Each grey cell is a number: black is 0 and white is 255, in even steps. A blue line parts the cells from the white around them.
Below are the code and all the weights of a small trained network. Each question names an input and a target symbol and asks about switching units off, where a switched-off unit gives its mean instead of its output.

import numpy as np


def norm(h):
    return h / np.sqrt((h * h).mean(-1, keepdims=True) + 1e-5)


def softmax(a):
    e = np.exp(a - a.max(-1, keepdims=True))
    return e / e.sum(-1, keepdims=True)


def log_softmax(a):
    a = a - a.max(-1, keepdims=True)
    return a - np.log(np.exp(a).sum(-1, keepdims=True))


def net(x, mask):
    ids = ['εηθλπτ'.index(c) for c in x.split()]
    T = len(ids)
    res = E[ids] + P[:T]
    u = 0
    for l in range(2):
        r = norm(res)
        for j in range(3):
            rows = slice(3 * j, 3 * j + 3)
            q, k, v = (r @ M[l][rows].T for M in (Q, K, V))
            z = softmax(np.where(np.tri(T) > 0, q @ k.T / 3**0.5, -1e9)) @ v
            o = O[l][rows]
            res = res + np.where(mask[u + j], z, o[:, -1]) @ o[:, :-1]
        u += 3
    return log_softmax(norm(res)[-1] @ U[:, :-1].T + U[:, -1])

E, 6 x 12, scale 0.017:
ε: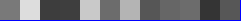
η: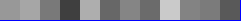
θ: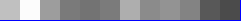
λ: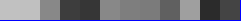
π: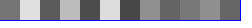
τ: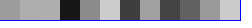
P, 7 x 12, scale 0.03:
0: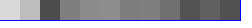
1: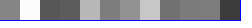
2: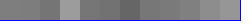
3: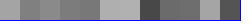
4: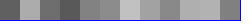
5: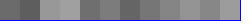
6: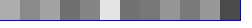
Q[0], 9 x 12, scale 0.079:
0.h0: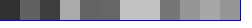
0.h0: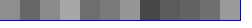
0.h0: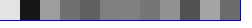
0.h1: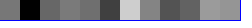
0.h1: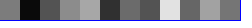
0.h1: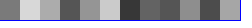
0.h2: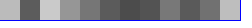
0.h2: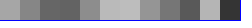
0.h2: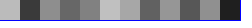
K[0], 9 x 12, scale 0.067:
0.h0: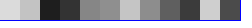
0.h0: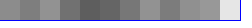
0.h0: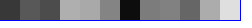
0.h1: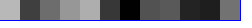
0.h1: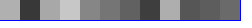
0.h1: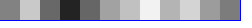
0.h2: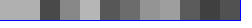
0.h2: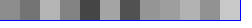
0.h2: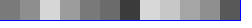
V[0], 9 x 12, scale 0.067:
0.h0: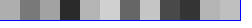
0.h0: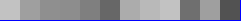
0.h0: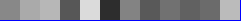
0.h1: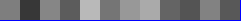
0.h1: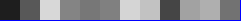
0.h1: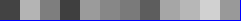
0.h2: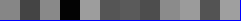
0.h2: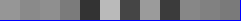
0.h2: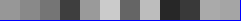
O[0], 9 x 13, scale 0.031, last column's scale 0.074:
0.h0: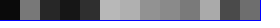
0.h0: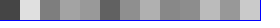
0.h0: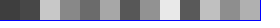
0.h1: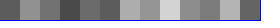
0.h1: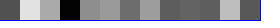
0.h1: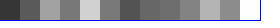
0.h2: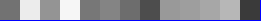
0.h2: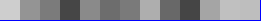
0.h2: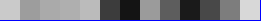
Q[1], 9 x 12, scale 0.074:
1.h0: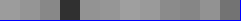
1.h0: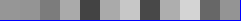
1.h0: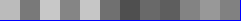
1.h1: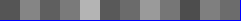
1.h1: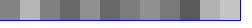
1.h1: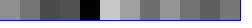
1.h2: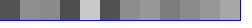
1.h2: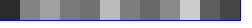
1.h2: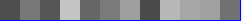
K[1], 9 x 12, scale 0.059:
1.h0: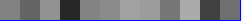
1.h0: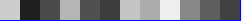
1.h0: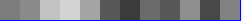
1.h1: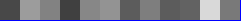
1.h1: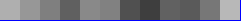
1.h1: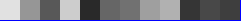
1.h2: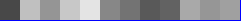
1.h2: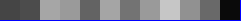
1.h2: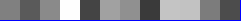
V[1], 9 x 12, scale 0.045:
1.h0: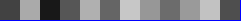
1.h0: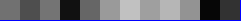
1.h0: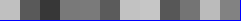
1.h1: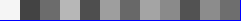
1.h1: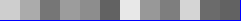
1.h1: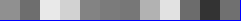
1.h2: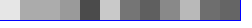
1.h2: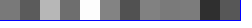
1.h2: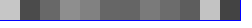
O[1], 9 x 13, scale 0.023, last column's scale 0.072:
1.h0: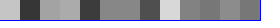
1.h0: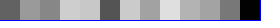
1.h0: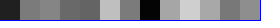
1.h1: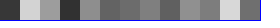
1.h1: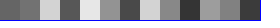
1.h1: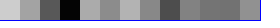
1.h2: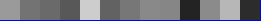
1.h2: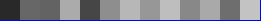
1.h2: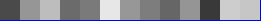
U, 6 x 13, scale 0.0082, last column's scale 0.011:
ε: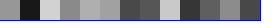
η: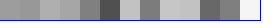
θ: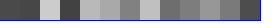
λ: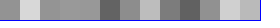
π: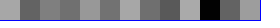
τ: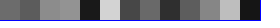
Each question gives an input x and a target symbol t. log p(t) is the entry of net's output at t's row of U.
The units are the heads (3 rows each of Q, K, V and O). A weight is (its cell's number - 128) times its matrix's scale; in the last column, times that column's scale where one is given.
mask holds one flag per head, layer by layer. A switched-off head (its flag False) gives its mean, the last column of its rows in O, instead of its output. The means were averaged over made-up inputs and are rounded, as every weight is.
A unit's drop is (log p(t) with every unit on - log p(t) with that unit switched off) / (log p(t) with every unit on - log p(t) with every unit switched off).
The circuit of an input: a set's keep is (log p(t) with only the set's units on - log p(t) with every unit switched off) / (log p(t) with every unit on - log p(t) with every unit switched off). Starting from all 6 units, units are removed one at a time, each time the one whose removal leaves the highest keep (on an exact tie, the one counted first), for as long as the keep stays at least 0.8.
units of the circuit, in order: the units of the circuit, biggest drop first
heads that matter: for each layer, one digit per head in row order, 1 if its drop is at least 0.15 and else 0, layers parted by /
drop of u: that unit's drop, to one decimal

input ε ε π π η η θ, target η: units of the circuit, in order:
(0.h2)
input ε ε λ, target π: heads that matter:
100 / 000
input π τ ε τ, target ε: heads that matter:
101 / 000
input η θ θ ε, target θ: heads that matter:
101 / 010
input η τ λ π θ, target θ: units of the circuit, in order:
(0.h2, 0.h1, 1.h0)
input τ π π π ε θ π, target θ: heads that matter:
101 / 100
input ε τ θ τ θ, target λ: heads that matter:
001 / 000
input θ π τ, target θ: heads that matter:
110 / 010
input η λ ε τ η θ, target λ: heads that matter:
110 / 100
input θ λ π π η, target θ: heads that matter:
011 / 000
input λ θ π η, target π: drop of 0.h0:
0.5
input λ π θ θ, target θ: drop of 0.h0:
0.2
